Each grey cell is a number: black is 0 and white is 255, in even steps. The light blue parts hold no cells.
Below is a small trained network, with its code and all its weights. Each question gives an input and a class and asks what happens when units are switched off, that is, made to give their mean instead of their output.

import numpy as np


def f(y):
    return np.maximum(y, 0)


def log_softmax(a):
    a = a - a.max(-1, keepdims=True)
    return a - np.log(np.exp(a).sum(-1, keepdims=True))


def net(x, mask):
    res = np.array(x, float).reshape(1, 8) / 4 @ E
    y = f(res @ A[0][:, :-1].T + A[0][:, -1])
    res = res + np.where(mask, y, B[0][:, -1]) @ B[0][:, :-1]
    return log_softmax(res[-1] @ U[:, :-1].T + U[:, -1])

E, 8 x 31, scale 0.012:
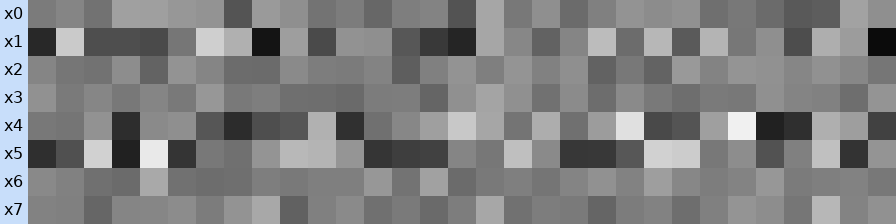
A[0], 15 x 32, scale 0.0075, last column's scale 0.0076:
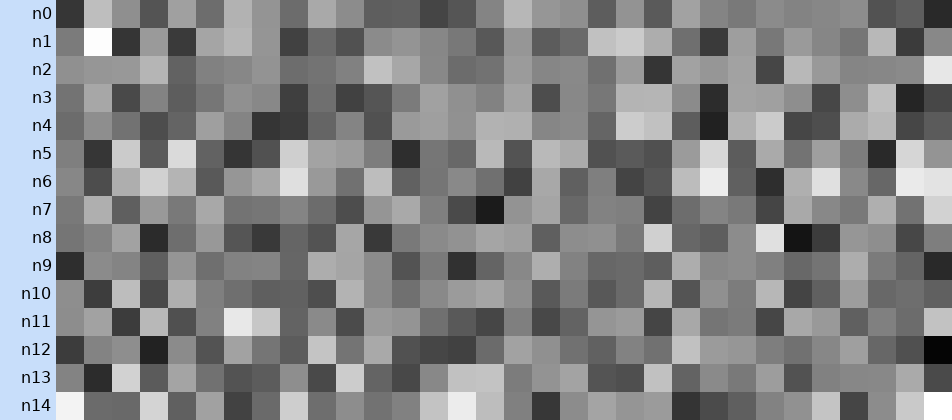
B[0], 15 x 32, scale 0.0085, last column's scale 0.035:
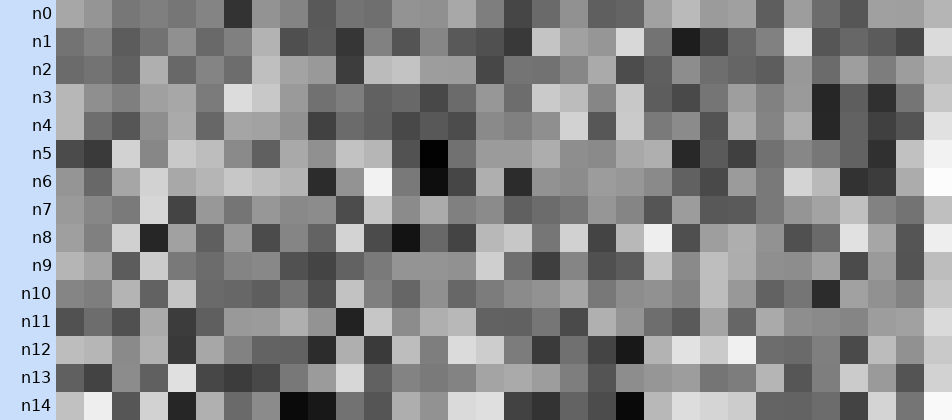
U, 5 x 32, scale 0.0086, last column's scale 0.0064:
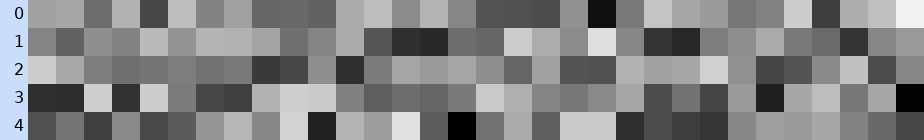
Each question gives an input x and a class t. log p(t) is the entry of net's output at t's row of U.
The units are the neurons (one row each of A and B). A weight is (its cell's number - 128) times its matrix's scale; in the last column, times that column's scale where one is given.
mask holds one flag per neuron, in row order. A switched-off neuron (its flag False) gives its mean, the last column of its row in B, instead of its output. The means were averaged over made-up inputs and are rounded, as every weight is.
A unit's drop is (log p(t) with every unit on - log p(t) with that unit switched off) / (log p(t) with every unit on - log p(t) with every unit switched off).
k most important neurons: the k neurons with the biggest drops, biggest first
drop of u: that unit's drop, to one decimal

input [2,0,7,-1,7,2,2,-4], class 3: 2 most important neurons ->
[n14; n6]
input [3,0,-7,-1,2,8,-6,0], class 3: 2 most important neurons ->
[n5; n14]
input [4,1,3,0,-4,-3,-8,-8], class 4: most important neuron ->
[n12]
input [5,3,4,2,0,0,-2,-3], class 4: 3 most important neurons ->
[n14; n6; n5]
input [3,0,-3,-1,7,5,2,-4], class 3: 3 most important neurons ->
[n14; n5; n13]
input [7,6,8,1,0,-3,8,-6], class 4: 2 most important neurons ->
[n6; n5]
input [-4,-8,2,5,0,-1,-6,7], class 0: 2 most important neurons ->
[n14; n8]
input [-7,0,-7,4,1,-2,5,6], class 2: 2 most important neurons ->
[n6; n5]
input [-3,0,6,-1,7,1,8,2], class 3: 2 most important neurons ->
[n14; n6]
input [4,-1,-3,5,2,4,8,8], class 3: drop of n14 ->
0.1
